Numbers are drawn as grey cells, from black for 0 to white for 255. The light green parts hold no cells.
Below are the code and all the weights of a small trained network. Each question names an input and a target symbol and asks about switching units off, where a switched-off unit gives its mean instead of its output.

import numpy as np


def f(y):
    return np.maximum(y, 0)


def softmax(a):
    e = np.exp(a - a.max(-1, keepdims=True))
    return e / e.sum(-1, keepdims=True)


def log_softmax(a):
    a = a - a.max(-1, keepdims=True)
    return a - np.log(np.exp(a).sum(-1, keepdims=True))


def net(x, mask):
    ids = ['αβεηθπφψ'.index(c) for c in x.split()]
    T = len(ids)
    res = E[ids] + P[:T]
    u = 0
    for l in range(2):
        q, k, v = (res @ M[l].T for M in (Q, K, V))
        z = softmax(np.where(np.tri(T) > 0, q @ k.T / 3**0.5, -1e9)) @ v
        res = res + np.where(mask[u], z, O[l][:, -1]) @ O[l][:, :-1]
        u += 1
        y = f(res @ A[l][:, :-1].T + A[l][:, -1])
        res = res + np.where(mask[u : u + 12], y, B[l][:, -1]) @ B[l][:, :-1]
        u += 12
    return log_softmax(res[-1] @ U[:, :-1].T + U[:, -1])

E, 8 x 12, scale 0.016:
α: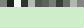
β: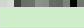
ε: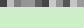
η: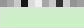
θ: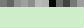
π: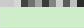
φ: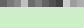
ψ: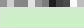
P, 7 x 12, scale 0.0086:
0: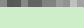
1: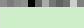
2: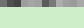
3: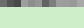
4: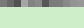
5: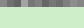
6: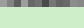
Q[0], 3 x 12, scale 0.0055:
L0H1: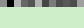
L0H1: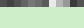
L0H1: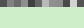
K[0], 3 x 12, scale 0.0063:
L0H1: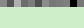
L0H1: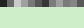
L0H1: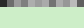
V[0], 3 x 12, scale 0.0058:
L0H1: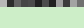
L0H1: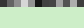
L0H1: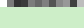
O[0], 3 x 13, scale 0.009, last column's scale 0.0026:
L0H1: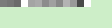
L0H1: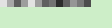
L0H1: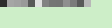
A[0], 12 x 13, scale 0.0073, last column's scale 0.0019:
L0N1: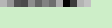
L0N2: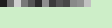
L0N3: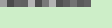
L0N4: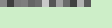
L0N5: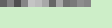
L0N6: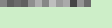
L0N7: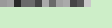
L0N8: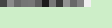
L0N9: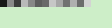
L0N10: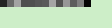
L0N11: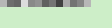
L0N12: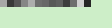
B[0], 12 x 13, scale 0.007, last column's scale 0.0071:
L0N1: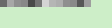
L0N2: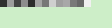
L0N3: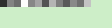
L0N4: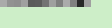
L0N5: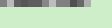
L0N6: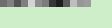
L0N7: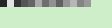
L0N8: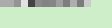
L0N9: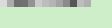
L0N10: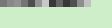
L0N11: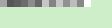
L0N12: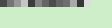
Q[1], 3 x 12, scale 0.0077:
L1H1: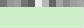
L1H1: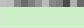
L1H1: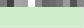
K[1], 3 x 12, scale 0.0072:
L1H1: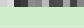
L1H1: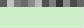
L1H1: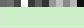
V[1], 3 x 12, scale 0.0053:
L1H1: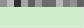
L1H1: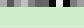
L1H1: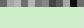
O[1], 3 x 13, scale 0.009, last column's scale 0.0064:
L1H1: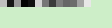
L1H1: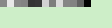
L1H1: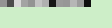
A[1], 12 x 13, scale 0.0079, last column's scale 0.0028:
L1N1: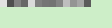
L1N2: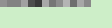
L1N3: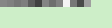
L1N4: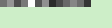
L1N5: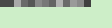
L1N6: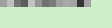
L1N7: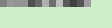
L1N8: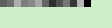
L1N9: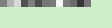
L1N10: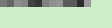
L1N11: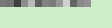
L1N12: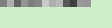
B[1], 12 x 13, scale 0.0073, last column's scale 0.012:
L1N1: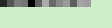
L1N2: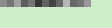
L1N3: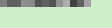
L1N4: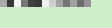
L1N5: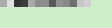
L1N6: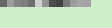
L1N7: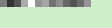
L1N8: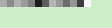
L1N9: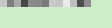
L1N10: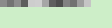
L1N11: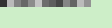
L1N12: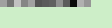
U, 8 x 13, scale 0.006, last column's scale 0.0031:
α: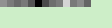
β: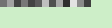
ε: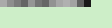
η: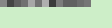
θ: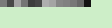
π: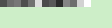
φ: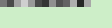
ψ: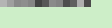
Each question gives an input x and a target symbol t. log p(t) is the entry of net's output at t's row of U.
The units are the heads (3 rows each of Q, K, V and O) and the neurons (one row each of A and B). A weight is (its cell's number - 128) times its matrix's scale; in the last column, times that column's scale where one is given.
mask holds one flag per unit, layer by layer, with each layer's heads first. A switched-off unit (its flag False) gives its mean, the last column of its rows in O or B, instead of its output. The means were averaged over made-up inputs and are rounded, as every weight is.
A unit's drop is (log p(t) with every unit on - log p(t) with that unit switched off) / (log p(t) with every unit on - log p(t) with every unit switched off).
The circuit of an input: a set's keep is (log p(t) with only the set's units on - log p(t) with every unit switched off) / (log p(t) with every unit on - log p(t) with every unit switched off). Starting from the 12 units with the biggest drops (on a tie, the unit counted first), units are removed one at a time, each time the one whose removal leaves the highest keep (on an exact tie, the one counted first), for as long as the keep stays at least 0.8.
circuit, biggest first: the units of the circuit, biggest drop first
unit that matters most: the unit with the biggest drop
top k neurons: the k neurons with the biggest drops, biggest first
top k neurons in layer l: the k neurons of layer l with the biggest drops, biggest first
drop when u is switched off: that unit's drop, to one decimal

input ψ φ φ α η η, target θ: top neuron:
L1N4
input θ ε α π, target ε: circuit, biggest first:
L1H1, L1N9
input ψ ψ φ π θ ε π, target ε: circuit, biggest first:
L1N9, L1H1
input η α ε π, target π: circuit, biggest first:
L1H1, L1N8
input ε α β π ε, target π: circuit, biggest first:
L0N9, L1H1, L0N7
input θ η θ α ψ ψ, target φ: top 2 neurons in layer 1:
L1N5, L1N4
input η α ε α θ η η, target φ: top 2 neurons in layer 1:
L1N8, L1N5
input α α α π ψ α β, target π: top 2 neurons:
L0N7, L0N12
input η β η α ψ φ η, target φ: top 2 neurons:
L1N8, L0N10
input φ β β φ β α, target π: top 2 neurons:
L1N5, L0N2
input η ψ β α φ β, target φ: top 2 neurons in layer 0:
L0N2, L0N11
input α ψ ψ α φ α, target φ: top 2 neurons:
L0N3, L1N5
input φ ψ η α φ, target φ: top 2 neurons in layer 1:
L1N5, L1N10
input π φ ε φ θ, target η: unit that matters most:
L0H1
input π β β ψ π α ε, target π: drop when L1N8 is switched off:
0.0
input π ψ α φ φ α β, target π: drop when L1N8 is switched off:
-0.1
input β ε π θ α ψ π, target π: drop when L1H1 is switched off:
0.2
